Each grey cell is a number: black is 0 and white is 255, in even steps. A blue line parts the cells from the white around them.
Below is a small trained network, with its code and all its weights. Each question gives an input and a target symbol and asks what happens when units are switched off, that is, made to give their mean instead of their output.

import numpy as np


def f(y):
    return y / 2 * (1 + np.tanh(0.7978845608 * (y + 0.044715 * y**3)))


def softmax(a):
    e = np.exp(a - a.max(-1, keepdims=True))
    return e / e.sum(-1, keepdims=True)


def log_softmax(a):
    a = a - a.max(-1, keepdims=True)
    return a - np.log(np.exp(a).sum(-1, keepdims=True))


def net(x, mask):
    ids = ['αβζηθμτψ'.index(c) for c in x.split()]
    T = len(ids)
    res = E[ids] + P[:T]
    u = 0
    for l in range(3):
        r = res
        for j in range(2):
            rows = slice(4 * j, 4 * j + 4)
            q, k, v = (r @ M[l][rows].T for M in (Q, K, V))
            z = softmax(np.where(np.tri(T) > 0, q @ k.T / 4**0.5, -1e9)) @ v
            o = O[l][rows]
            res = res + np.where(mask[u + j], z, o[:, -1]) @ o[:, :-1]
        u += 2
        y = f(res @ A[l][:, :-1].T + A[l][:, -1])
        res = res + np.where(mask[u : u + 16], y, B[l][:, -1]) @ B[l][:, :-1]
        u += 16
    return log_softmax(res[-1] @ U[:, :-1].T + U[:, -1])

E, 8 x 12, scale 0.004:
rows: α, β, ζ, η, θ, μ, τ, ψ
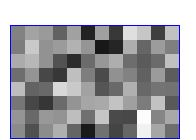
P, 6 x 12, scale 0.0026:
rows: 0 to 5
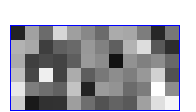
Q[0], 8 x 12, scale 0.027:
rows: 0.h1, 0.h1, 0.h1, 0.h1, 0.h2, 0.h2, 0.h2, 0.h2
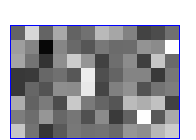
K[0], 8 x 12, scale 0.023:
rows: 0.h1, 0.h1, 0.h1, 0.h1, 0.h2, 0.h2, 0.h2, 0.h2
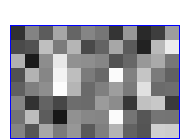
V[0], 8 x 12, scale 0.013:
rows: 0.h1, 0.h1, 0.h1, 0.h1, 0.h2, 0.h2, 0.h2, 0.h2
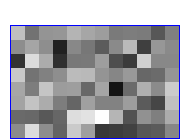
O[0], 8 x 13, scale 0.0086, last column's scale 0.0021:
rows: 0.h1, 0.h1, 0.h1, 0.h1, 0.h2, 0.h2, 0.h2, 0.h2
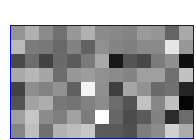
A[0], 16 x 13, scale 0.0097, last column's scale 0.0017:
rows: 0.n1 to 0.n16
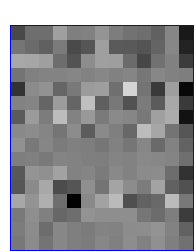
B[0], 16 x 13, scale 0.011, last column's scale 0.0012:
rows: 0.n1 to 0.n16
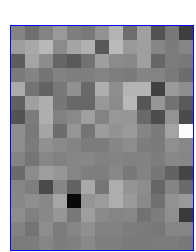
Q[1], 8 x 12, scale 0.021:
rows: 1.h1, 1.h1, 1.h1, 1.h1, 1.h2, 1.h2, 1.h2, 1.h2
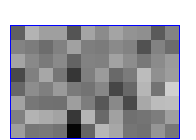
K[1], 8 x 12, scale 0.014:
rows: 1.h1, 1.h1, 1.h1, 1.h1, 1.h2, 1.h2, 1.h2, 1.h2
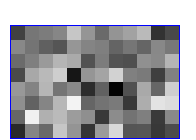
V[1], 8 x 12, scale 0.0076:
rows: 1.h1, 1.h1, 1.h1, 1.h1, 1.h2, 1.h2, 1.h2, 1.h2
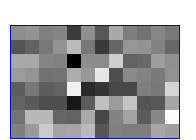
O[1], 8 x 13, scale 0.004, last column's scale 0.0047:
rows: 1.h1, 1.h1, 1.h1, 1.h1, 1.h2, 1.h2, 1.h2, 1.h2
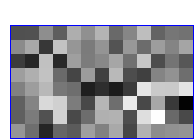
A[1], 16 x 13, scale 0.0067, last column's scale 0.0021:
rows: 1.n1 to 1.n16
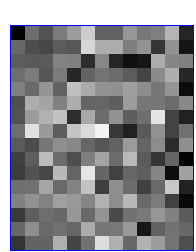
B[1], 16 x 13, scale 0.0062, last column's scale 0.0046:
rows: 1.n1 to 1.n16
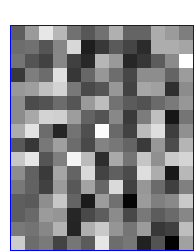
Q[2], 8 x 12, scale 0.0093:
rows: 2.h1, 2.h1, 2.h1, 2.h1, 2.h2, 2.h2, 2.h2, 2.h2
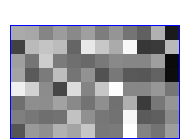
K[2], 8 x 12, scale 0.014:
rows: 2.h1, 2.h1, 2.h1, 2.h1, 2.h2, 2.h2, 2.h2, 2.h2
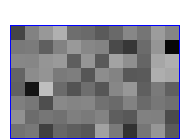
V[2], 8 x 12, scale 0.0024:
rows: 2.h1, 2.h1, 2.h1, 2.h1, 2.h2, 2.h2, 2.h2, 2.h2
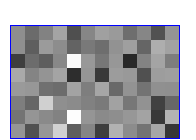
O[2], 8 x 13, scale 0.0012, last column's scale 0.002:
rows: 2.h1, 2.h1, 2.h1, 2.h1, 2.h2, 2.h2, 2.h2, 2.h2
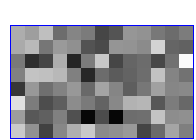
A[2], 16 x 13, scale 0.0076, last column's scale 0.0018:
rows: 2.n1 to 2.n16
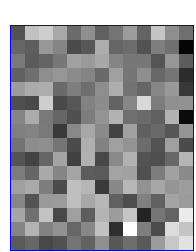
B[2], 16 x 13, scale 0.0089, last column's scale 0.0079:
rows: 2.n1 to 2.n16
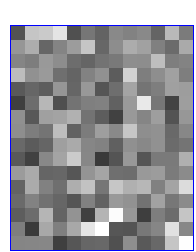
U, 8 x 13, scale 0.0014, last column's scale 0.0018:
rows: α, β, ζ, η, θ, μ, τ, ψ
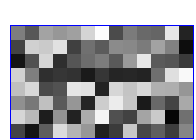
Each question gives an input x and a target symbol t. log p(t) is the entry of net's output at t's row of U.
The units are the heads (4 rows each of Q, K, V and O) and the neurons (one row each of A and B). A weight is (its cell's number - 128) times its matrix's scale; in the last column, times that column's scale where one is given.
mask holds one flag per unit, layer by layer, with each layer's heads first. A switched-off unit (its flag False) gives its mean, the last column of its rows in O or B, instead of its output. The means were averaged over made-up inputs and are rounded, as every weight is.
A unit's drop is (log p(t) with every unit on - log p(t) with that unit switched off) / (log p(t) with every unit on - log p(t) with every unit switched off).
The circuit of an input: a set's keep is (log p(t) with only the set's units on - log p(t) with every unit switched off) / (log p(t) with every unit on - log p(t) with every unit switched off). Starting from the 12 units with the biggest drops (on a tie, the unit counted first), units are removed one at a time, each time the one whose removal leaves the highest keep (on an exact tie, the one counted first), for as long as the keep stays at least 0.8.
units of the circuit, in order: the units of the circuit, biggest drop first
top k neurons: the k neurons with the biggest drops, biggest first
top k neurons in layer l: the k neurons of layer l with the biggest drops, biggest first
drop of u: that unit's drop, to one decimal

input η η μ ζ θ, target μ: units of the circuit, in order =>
0.h2, 1.h2, 2.n14
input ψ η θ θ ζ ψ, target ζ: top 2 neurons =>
2.n6, 0.n13
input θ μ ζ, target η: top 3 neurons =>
1.n2, 2.n16, 0.n13
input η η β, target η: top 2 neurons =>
2.n16, 1.n3
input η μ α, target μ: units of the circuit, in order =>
0.h2, 2.n14, 1.h2
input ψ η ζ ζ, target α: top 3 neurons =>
2.n15, 0.n13, 0.n1
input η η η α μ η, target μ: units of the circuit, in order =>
0.h2, 2.n14, 1.h2
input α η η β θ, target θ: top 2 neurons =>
2.n12, 1.n3
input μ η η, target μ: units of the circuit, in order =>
0.h2, 1.h2, 2.n14
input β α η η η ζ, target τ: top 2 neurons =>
0.n13, 1.n16
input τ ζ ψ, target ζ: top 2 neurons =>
0.n13, 2.n6
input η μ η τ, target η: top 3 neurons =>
1.n3, 0.n13, 2.n16
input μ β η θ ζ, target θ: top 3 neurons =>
1.n10, 0.n13, 2.n12
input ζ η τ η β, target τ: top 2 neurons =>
1.n8, 1.n11
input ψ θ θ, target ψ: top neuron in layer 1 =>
1.n11
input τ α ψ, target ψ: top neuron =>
2.n10
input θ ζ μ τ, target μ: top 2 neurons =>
2.n14, 1.n11
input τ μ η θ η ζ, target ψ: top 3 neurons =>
0.n13, 2.n10, 1.n12
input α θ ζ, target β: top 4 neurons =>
1.n7, 2.n1, 0.n5, 0.n13
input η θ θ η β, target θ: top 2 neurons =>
2.n12, 1.n3
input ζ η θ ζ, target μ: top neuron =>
0.n13
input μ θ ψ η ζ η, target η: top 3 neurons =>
2.n16, 0.n13, 1.n3
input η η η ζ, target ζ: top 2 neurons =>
0.n13, 2.n6
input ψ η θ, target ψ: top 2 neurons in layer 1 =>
1.n11, 1.n9
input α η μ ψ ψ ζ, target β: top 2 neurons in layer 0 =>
0.n13, 0.n5
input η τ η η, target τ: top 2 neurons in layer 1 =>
1.n8, 1.n11
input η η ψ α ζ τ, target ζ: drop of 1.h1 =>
0.7
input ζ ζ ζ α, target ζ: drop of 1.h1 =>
0.6
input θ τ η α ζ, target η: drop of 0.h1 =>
1.0
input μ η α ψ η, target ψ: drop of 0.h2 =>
1.2
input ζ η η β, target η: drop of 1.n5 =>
0.0
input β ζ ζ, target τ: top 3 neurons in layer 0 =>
0.n7, 0.n13, 0.n6
